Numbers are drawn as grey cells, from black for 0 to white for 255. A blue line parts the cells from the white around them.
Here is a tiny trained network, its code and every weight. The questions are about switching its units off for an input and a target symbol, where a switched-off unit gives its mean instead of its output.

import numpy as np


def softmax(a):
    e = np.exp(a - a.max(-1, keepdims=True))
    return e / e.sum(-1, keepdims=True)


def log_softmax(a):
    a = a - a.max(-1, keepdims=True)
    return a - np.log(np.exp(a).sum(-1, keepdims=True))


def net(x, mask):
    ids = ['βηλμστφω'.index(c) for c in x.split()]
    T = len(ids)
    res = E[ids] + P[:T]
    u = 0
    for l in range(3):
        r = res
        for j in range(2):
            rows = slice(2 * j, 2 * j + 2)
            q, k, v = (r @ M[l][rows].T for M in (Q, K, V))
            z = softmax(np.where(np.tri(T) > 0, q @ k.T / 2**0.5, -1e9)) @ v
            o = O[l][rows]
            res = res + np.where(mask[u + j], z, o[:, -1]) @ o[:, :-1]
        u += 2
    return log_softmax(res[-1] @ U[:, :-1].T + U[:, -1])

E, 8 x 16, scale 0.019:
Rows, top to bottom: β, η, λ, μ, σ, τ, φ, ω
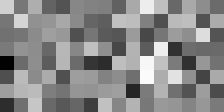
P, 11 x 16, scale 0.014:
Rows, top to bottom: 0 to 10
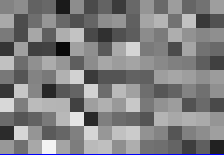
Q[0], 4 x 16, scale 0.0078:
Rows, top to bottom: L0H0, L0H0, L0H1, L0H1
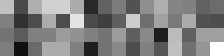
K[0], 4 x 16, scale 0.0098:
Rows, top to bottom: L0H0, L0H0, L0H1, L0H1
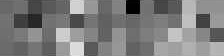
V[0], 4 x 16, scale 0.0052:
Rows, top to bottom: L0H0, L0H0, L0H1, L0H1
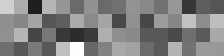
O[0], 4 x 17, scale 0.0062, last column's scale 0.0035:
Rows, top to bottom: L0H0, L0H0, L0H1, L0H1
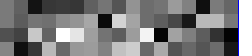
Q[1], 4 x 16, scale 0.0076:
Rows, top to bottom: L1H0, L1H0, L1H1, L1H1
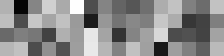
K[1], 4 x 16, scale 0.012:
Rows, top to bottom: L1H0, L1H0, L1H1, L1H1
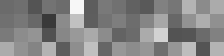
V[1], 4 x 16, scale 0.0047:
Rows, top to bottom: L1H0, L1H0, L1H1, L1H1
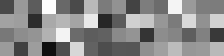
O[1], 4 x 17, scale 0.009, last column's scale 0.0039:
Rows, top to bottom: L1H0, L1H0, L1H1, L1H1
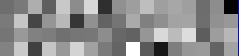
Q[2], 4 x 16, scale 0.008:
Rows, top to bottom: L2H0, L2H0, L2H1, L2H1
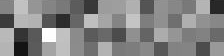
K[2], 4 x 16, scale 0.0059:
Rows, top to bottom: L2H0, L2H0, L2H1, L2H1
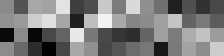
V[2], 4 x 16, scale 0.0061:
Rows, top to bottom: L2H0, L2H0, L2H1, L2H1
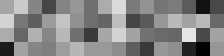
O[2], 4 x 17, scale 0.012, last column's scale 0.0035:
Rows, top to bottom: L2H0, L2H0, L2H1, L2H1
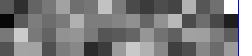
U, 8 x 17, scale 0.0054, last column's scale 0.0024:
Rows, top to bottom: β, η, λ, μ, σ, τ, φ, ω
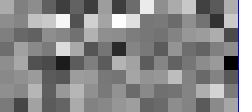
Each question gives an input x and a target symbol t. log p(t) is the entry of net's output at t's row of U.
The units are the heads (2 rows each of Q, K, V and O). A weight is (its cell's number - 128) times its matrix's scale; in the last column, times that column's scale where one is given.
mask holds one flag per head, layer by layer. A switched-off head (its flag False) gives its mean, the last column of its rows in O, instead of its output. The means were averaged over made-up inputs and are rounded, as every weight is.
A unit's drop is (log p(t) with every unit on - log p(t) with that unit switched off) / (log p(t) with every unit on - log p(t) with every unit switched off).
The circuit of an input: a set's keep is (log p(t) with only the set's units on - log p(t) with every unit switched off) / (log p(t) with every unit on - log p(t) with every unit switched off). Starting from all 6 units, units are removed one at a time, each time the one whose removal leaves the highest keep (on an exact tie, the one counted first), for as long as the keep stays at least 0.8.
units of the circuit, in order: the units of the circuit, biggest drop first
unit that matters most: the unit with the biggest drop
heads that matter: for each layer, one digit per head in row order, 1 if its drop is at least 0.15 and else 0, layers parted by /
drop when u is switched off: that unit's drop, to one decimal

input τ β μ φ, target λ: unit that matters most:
L2H1
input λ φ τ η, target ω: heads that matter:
00 / 10 / 10
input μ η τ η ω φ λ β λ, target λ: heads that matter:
01 / 00 / 01
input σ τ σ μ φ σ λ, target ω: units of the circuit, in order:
(L2H0, L1H0)
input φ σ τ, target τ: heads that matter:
01 / 10 / 10
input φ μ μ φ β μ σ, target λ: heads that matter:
00 / 00 / 01
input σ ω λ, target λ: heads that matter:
01 / 01 / 01
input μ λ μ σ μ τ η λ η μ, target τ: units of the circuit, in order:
(L2H0, L0H0)
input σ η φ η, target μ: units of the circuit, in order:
(L2H1, L2H0)
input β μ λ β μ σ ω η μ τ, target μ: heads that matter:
00 / 01 / 11
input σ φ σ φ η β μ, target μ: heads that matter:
00 / 00 / 11
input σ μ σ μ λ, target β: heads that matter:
00 / 01 / 00
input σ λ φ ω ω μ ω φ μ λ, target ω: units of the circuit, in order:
(L1H0, L2H0)
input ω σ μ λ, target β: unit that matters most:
L0H0
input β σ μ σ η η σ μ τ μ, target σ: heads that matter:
10 / 00 / 00
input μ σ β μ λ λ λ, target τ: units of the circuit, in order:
(L2H0, L1H1)
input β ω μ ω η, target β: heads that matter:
00 / 01 / 00
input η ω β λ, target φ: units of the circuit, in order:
(L0H0, L1H0, L2H1)
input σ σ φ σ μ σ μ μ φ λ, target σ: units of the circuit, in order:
(L0H0, L1H0)
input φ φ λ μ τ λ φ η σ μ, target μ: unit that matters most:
L2H1
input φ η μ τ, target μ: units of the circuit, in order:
(L1H1, L2H1, L2H0)
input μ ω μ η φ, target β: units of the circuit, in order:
(L0H0, L1H0)
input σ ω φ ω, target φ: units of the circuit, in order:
(L0H0, L2H1, L1H0)
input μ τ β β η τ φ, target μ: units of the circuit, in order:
(L2H1, L2H0, L1H1)
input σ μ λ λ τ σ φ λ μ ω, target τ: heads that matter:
00 / 00 / 10
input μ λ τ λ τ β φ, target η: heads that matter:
00 / 11 / 00
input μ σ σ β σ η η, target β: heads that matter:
10 / 00 / 00
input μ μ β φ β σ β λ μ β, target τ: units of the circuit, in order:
(L2H0)
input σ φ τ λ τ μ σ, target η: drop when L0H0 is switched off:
-0.1
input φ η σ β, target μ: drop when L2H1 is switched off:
0.4
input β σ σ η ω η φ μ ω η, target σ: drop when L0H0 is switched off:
0.3
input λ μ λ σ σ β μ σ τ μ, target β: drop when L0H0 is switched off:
0.6
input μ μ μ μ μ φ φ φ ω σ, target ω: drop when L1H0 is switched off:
0.3
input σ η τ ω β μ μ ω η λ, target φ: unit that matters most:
L1H0
